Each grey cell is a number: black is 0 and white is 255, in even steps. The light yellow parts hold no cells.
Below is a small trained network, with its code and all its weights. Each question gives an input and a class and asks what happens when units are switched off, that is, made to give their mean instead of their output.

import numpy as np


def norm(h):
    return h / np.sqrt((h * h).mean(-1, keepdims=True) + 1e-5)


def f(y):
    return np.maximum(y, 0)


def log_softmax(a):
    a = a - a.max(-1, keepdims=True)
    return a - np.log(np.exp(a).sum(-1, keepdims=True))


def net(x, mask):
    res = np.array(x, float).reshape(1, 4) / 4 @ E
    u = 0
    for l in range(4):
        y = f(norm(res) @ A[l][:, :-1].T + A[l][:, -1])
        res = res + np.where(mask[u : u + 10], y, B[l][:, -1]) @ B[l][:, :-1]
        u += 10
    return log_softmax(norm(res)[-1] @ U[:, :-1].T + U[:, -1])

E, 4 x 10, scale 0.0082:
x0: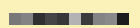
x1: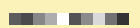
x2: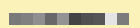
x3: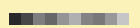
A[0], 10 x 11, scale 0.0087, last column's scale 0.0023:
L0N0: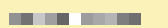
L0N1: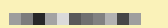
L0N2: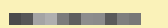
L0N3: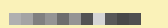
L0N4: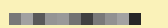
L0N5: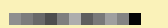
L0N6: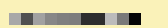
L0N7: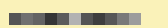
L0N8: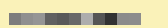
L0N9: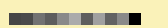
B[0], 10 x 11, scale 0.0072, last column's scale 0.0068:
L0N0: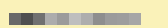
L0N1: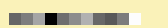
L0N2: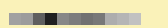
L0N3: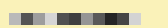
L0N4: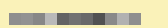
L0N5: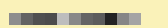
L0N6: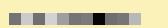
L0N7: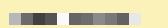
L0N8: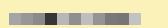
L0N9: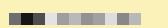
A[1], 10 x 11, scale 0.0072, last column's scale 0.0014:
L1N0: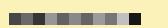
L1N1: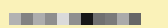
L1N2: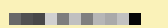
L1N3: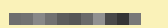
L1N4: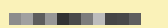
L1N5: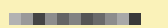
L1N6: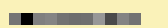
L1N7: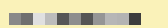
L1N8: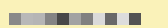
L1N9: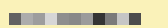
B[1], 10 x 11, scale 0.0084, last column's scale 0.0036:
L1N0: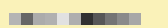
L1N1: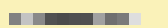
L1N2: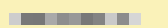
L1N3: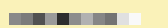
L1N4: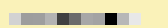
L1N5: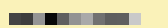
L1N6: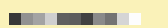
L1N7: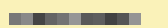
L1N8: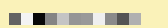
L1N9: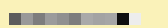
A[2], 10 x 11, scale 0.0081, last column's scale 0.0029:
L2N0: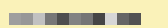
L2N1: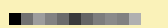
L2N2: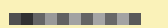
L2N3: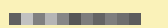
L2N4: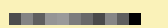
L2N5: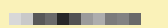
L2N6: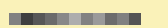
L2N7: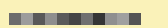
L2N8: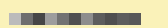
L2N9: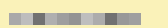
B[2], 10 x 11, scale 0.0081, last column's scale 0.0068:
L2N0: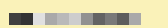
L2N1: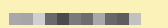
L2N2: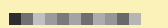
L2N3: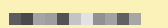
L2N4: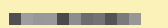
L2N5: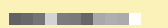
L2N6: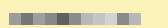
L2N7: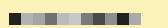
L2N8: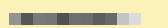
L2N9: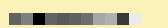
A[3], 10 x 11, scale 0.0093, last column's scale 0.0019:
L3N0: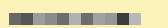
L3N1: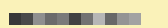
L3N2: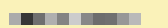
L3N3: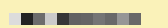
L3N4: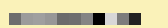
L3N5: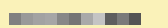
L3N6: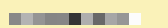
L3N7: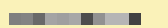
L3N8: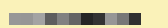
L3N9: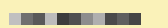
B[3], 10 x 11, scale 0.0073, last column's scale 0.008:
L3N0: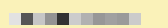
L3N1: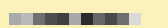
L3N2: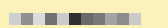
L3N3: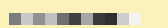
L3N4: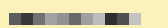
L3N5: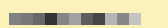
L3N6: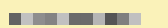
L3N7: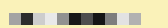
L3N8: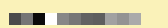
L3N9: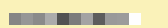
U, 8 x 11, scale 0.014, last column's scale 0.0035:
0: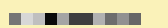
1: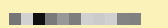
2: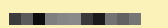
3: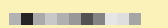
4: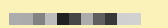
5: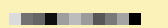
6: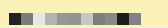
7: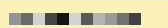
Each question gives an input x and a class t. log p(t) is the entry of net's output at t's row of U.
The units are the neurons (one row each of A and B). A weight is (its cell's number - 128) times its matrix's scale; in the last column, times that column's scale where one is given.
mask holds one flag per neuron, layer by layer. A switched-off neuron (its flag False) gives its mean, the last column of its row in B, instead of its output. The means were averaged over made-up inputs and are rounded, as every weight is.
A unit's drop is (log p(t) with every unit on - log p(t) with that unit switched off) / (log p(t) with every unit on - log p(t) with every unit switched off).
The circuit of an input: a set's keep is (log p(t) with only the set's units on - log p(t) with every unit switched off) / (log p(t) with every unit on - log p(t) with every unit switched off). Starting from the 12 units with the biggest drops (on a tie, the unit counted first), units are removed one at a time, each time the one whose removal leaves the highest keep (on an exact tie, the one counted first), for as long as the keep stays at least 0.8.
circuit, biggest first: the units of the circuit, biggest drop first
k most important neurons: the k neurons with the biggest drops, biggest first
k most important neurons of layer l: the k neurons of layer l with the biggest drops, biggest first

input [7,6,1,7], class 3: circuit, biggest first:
(L0N9)
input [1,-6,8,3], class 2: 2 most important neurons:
(L0N7, L0N5)
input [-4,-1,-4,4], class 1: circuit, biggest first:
(L1N8, L2N9, L0N7, L1N9)
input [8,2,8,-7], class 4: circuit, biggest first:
(L0N3, L1N4)
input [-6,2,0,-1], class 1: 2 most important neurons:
(L0N7, L1N8)
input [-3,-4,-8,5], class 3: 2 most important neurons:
(L0N0, L3N7)
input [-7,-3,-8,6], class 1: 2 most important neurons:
(L1N8, L2N9)
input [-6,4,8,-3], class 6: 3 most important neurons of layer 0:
(L0N7, L0N6, L0N8)
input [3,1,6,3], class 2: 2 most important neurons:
(L0N5, L0N7)
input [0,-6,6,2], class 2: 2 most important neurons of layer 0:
(L0N7, L0N5)
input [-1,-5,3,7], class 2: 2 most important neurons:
(L0N7, L0N6)
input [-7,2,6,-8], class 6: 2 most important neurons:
(L0N7, L2N0)
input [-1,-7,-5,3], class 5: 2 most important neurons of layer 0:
(L0N7, L0N8)
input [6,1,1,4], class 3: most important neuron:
(L0N9)
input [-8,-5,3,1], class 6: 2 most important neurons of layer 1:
(L1N4, L1N3)
